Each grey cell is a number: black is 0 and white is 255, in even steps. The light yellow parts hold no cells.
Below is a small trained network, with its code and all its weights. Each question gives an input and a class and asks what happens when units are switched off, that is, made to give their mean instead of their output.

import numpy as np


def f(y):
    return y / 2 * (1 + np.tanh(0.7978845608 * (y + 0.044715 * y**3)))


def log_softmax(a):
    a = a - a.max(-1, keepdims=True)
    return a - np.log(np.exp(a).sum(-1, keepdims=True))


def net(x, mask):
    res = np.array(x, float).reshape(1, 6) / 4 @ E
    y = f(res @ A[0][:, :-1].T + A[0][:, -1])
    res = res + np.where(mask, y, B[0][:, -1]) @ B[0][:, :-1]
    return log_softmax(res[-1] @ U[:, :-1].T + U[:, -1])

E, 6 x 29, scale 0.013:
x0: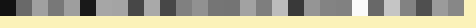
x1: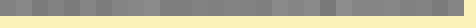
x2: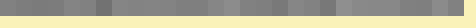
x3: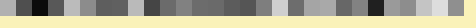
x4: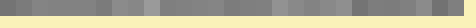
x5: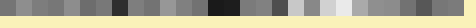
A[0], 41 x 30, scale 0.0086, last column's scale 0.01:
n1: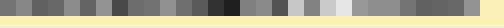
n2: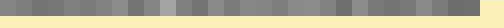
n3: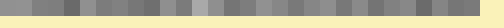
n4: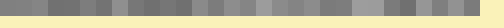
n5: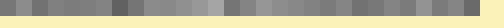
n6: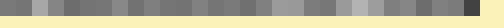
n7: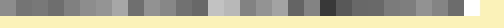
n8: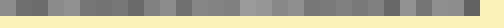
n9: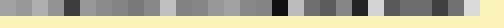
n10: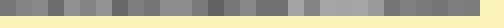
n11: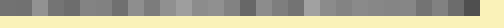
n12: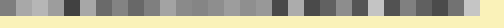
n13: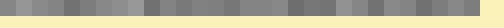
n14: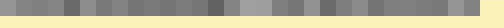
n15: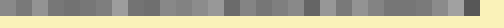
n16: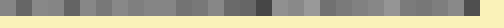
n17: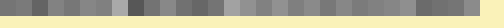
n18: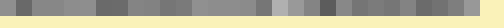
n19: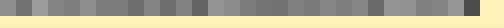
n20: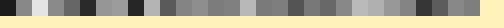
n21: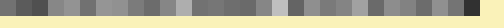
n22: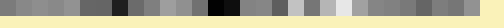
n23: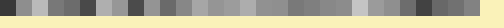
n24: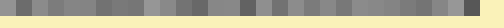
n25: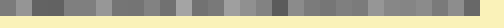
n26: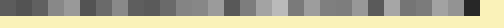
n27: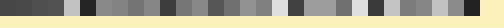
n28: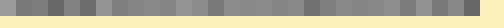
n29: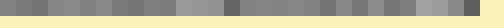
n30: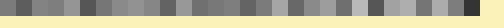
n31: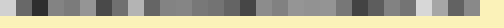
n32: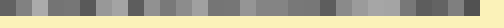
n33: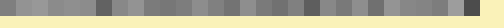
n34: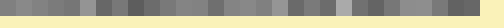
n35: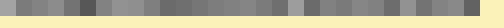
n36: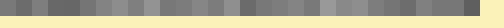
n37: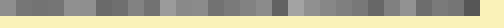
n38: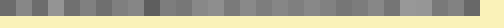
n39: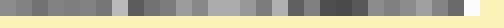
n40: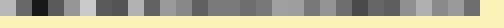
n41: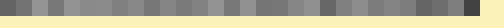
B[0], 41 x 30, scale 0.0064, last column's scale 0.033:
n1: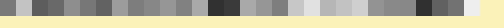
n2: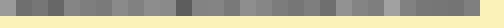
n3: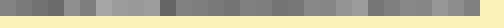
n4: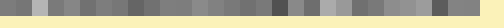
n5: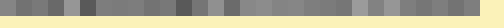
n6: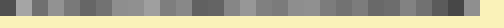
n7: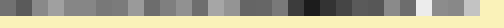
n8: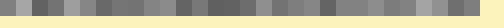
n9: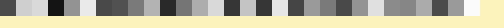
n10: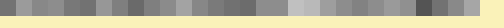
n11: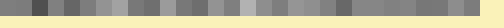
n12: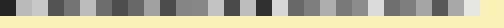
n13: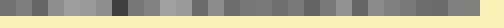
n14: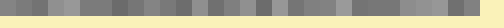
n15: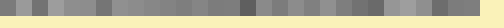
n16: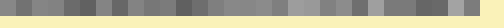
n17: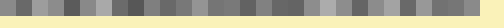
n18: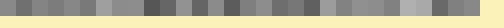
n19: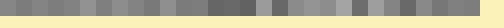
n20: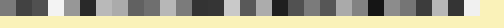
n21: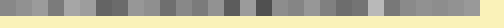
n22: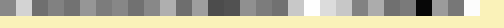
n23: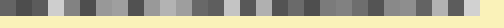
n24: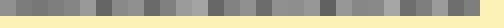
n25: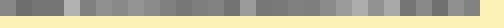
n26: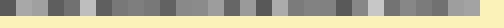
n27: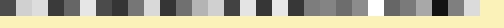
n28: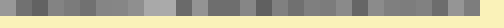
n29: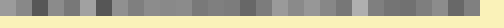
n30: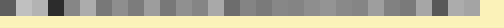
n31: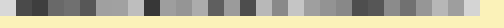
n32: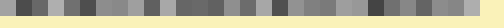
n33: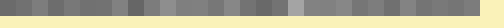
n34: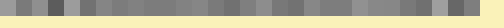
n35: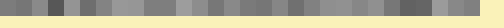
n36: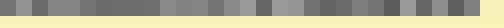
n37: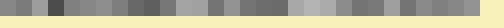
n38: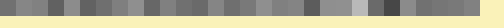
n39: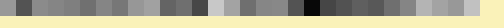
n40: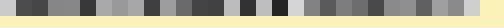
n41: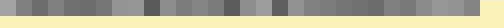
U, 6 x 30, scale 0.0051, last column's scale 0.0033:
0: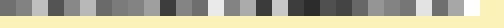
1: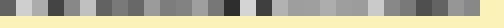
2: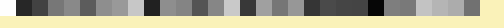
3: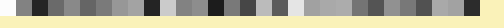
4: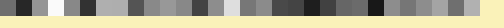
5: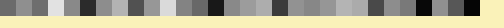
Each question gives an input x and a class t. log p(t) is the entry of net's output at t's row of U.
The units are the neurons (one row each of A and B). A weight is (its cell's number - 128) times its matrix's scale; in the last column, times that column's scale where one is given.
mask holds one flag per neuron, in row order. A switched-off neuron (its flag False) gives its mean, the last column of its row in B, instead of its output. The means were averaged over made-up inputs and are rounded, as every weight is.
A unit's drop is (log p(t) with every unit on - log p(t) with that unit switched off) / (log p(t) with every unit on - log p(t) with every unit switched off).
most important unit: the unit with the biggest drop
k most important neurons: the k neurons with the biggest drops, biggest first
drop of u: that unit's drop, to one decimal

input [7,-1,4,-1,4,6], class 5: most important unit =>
n20
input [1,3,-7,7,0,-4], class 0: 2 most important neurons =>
n27, n20
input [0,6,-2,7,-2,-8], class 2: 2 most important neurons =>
n9, n40
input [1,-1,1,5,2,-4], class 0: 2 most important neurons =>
n27, n20
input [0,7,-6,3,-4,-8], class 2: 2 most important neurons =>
n9, n12
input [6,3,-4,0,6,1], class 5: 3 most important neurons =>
n20, n9, n12
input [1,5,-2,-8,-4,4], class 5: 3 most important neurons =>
n20, n23, n27
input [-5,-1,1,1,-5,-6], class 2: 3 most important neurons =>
n27, n40, n31
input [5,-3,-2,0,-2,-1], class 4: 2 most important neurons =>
n9, n20
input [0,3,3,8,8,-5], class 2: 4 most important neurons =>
n40, n9, n31, n12
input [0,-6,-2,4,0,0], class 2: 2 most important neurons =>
n9, n22
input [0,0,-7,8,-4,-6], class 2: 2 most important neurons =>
n40, n9
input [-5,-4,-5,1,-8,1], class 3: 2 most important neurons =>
n27, n40
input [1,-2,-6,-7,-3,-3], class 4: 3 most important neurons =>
n20, n27, n23
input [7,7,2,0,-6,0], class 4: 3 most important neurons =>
n20, n9, n22
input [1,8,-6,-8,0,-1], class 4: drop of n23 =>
0.2
